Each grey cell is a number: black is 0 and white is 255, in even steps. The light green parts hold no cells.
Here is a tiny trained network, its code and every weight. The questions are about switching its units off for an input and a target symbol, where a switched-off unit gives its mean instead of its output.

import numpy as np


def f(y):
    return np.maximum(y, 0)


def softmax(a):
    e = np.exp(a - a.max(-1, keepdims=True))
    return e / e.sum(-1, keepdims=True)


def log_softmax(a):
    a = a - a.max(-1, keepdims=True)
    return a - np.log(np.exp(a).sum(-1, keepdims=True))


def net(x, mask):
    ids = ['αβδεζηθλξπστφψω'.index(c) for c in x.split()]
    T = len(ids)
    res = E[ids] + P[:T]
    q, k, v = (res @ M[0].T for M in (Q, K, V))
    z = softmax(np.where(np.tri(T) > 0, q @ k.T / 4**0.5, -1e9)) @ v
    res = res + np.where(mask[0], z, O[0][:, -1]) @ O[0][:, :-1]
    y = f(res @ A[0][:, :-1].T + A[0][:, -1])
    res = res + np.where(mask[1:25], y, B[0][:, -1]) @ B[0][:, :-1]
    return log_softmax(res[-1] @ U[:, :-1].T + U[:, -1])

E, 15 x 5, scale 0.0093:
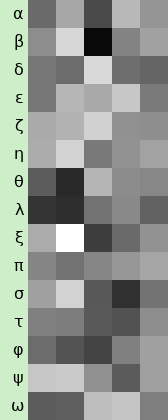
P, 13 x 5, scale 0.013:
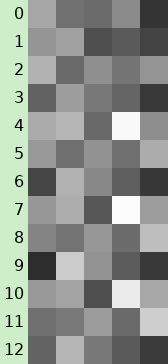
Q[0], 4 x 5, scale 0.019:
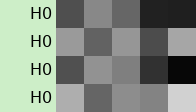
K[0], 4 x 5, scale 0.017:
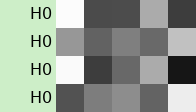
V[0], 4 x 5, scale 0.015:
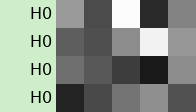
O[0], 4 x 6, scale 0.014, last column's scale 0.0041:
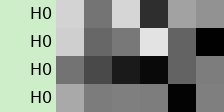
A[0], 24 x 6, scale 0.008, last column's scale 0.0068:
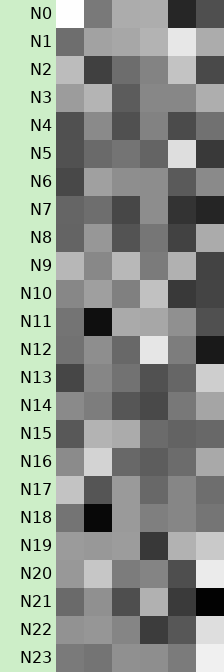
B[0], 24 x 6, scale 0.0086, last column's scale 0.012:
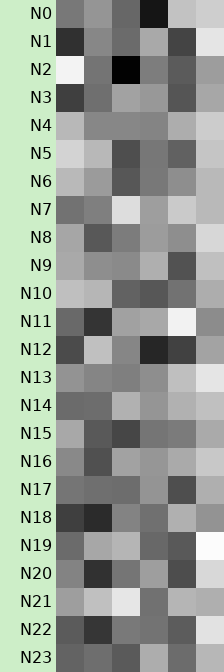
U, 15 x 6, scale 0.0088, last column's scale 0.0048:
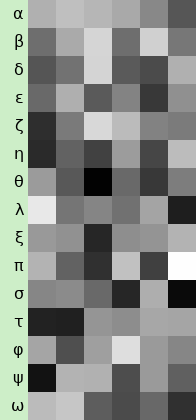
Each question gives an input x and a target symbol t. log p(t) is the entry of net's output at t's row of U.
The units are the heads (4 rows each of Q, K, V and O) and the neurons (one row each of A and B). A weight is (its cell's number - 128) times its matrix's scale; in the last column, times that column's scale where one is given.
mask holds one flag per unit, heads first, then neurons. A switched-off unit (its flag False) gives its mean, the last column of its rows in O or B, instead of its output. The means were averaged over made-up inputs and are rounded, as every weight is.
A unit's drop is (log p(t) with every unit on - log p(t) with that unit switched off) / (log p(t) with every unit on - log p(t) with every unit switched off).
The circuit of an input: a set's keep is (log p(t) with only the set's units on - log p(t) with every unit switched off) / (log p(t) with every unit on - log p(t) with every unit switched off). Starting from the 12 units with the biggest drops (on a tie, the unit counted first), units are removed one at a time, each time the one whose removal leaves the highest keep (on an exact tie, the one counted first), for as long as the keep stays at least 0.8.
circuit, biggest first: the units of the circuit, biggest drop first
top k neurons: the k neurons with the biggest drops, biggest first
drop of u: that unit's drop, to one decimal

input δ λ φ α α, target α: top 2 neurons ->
N21, N7
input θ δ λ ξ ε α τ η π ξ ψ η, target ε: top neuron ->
N1
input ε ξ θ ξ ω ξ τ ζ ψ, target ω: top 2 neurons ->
N5, N2
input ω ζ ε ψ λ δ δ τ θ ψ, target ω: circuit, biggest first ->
H0, N0, N10
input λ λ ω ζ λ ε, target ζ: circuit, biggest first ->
H0, N1
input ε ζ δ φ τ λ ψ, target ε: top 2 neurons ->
N12, N10
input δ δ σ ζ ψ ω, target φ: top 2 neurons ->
N11, N9
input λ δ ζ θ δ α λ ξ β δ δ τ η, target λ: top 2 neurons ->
N0, N21
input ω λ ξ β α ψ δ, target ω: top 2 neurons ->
N0, N10
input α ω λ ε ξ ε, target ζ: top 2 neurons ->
N1, N5
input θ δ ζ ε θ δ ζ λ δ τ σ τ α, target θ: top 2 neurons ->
N0, N20
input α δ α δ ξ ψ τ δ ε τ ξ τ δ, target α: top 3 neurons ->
N21, N7, N10
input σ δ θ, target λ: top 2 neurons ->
N2, N0
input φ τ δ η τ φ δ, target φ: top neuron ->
N7
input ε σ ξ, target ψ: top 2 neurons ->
N1, N19
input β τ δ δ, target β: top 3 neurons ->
N21, N7, N4
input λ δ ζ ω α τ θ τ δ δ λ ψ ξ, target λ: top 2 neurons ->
N0, N21
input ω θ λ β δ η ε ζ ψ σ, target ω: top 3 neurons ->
N0, N10, N12
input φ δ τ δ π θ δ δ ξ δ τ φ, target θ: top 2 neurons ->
N2, N7
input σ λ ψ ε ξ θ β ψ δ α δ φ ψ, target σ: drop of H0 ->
1.6
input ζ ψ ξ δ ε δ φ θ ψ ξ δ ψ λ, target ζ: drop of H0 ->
1.2
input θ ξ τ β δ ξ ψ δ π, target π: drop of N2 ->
0.6
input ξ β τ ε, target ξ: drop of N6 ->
0.2
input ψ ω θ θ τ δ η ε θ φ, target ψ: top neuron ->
N1
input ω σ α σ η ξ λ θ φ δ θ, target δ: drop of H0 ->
1.1
